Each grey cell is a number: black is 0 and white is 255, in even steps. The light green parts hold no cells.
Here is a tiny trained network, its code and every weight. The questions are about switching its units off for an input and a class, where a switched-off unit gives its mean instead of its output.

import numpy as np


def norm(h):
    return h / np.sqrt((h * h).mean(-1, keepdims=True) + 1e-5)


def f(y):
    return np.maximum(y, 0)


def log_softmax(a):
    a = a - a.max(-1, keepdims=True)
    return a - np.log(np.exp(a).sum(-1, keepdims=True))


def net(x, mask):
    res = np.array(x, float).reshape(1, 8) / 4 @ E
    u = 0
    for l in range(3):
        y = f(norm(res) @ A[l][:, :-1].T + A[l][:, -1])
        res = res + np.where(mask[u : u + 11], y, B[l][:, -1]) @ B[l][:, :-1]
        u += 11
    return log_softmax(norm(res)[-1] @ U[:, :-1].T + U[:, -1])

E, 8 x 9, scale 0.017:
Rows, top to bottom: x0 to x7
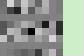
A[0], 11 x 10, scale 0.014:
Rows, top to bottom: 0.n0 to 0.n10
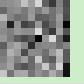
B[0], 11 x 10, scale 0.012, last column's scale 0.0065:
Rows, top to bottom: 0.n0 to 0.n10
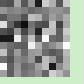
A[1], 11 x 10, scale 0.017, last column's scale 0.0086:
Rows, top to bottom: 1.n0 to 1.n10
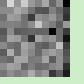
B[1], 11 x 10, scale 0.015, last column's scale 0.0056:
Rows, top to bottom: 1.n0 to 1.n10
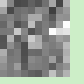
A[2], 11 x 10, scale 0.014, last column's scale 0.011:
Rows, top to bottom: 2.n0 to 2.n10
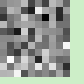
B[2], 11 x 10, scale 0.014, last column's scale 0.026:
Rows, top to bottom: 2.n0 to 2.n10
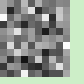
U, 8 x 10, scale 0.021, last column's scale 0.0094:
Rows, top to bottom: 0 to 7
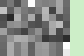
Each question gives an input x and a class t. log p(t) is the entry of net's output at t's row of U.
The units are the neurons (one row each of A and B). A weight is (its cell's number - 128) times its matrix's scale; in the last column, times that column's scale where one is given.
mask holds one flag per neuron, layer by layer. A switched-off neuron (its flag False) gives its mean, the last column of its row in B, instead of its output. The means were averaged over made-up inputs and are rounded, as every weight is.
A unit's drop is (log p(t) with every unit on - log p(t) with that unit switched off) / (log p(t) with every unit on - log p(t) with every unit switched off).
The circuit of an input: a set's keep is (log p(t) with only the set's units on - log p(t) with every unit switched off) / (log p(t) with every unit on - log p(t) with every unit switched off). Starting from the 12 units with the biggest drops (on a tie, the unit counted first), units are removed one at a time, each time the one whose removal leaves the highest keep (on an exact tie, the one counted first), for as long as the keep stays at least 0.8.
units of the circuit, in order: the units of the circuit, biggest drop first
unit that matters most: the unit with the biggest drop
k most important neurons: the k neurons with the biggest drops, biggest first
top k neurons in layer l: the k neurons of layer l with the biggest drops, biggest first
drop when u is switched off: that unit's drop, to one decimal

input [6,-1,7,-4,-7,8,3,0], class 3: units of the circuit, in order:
2.n9, 1.n3
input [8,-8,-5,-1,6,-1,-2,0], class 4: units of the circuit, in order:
1.n0, 2.n8
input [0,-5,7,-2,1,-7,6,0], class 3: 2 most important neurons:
1.n4, 2.n6
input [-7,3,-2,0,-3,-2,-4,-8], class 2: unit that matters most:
0.n4
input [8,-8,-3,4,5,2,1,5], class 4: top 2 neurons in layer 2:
2.n8, 2.n7
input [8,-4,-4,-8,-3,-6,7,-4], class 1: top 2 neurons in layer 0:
0.n9, 0.n7
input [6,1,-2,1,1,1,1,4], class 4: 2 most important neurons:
2.n8, 0.n4
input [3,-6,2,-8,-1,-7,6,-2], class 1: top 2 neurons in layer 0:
0.n9, 0.n7
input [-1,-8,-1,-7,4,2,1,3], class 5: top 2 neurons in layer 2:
2.n10, 2.n2
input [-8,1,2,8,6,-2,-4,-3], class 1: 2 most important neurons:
2.n2, 2.n1
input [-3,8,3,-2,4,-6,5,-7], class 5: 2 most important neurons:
2.n7, 2.n4
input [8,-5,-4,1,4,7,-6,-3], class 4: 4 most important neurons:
2.n8, 1.n0, 1.n4, 1.n3
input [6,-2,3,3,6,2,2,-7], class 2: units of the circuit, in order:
0.n0, 2.n1
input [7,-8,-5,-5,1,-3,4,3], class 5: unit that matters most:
2.n10
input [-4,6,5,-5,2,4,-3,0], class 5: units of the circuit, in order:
2.n7, 2.n4
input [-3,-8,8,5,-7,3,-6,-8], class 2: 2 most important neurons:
0.n0, 0.n4
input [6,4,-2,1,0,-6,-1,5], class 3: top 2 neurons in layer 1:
1.n4, 1.n10
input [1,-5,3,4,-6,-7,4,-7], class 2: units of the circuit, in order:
0.n0, 0.n4
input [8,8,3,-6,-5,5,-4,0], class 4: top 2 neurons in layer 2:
2.n8, 2.n6
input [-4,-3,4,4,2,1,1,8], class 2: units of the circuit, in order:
0.n5
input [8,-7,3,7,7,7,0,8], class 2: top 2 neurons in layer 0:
0.n5, 0.n6
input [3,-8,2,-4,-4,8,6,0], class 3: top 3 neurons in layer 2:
2.n9, 2.n7, 2.n3
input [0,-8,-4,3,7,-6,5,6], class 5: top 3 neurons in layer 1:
1.n9, 1.n6, 1.n4
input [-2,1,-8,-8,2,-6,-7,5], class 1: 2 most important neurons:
0.n9, 2.n6
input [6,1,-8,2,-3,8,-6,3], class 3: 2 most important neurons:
2.n9, 0.n10
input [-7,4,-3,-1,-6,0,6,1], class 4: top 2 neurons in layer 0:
0.n3, 0.n6
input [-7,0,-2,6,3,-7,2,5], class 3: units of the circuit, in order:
1.n4
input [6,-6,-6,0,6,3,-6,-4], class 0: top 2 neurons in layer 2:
2.n1, 2.n7
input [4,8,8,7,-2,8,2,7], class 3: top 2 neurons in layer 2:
2.n9, 2.n3
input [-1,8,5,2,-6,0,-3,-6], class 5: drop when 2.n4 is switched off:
0.3
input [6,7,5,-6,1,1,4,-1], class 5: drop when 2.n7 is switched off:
0.8
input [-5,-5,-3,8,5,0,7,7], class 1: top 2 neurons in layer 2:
2.n2, 2.n1
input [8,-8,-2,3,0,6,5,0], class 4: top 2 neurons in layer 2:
2.n8, 2.n7
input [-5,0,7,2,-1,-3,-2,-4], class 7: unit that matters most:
2.n6
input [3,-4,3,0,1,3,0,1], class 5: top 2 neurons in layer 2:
2.n10, 2.n2
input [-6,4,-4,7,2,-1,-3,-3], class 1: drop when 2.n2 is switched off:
1.2
